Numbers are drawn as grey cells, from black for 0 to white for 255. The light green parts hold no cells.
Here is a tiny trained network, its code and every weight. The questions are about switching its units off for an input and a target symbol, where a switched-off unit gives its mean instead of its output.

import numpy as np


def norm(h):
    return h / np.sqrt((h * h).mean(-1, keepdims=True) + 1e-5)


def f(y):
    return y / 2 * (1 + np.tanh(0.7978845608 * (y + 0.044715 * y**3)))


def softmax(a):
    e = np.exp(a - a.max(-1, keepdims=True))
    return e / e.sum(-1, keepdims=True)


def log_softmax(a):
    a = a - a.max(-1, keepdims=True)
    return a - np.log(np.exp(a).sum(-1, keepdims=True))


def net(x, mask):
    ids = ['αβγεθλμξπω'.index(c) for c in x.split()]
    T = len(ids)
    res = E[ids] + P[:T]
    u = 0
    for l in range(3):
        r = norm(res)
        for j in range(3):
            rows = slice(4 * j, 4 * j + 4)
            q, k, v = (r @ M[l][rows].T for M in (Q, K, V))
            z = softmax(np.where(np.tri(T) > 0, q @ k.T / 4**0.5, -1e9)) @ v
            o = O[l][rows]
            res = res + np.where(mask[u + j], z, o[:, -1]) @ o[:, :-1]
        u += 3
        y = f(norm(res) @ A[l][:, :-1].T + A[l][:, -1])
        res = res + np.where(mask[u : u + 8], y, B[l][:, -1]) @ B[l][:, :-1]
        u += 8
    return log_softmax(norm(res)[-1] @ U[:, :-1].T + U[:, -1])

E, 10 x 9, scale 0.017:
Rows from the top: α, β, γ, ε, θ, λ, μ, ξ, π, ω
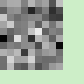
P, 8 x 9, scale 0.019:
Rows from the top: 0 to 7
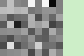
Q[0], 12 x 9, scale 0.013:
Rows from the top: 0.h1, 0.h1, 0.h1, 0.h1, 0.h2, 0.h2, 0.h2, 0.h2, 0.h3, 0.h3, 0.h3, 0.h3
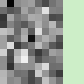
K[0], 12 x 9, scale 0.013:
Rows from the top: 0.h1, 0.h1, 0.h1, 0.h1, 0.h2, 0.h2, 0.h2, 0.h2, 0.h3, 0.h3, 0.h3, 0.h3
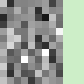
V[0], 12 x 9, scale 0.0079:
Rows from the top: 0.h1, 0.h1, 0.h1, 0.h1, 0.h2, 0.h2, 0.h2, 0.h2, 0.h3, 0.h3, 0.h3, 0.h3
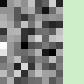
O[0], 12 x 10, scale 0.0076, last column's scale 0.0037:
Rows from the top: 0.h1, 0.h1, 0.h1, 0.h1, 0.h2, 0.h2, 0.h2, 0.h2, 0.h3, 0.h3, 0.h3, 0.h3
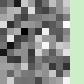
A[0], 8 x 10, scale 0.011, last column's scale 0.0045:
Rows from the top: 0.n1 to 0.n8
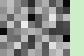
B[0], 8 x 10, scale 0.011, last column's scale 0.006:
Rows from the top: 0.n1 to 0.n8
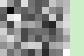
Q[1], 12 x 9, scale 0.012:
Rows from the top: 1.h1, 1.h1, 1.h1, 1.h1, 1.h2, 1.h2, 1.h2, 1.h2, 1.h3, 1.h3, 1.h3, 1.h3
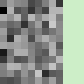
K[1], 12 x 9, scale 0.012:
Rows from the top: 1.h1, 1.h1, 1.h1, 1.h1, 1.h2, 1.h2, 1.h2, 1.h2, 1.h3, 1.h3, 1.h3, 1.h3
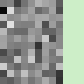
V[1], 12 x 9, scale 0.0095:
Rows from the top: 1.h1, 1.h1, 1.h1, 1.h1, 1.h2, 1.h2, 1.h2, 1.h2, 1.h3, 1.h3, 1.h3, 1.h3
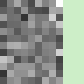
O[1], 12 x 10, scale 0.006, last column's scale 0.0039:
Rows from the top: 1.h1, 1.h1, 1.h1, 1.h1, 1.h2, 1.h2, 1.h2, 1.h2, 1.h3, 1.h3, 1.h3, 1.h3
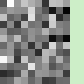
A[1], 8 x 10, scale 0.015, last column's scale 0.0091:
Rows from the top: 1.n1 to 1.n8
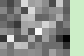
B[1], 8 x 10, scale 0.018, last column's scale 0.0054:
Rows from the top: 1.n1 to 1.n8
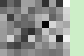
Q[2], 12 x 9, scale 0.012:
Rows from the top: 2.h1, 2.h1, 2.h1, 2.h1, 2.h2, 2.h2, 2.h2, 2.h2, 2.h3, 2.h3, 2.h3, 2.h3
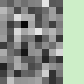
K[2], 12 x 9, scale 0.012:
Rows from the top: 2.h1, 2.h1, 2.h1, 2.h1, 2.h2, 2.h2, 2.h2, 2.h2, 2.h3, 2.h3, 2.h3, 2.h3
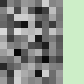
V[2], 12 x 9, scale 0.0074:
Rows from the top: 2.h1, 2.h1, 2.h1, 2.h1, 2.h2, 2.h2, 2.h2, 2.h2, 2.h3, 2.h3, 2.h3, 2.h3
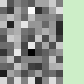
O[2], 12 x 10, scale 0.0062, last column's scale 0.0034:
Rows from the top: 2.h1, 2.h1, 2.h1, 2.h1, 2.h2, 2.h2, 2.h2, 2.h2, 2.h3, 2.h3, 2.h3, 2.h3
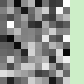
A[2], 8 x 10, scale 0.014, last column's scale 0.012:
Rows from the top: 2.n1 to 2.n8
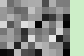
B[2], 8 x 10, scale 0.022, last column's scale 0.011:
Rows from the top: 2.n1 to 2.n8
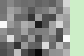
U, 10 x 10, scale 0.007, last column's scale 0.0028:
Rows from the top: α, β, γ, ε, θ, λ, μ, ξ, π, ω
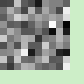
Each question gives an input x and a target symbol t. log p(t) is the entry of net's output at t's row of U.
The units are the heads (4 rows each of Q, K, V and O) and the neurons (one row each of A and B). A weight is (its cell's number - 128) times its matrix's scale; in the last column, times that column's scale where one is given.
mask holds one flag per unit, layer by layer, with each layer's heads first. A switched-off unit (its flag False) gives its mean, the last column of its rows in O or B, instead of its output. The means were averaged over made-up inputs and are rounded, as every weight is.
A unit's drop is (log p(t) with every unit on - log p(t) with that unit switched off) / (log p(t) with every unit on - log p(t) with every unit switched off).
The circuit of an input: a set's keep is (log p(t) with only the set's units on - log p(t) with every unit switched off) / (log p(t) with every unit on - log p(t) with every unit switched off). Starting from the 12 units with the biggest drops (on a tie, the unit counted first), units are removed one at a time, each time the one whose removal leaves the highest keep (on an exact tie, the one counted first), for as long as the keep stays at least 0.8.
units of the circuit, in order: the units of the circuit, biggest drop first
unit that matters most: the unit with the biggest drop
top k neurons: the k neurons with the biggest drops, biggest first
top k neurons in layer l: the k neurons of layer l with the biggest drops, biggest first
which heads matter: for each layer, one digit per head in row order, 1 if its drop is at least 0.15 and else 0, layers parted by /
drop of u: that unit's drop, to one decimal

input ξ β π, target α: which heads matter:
010 / 000 / 000
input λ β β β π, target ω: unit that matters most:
1.n1
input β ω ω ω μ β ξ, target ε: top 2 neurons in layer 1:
[1.n4; 1.n5]
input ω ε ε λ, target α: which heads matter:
100 / 000 / 010
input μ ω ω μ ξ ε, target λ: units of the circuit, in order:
[0.h2; 2.n4]
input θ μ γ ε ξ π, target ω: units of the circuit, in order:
[0.h2; 1.n1]
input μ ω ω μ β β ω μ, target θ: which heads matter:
010 / 000 / 011
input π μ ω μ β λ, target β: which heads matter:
010 / 000 / 000
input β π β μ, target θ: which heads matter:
000 / 000 / 000
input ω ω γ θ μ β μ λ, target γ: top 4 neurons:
[0.n7; 0.n3; 0.n8; 2.n6]
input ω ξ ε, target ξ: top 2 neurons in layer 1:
[1.n6; 1.n1]
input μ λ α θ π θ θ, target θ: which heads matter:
100 / 000 / 000
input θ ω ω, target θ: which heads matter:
010 / 000 / 000
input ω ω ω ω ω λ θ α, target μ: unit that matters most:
0.h2
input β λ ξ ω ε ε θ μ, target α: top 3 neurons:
[0.n4; 0.n3; 1.n6]
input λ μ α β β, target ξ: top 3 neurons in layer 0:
[0.n1; 0.n3; 0.n6]
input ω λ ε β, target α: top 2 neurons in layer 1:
[1.n5; 1.n6]
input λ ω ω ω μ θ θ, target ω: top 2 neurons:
[0.n3; 0.n5]
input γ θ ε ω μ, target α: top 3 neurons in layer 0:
[0.n3; 0.n2; 0.n4]
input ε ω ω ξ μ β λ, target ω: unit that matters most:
0.h1
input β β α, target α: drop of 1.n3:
0.0
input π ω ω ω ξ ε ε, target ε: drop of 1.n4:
0.2
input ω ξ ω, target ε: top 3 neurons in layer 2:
[2.n5; 2.n6; 2.n8]
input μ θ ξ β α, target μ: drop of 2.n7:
0.5
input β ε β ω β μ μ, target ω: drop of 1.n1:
0.2
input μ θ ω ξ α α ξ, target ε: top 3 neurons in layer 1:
[1.n4; 1.n6; 1.n5]
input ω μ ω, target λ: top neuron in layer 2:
[2.n4]
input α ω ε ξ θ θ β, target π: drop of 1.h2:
0.1
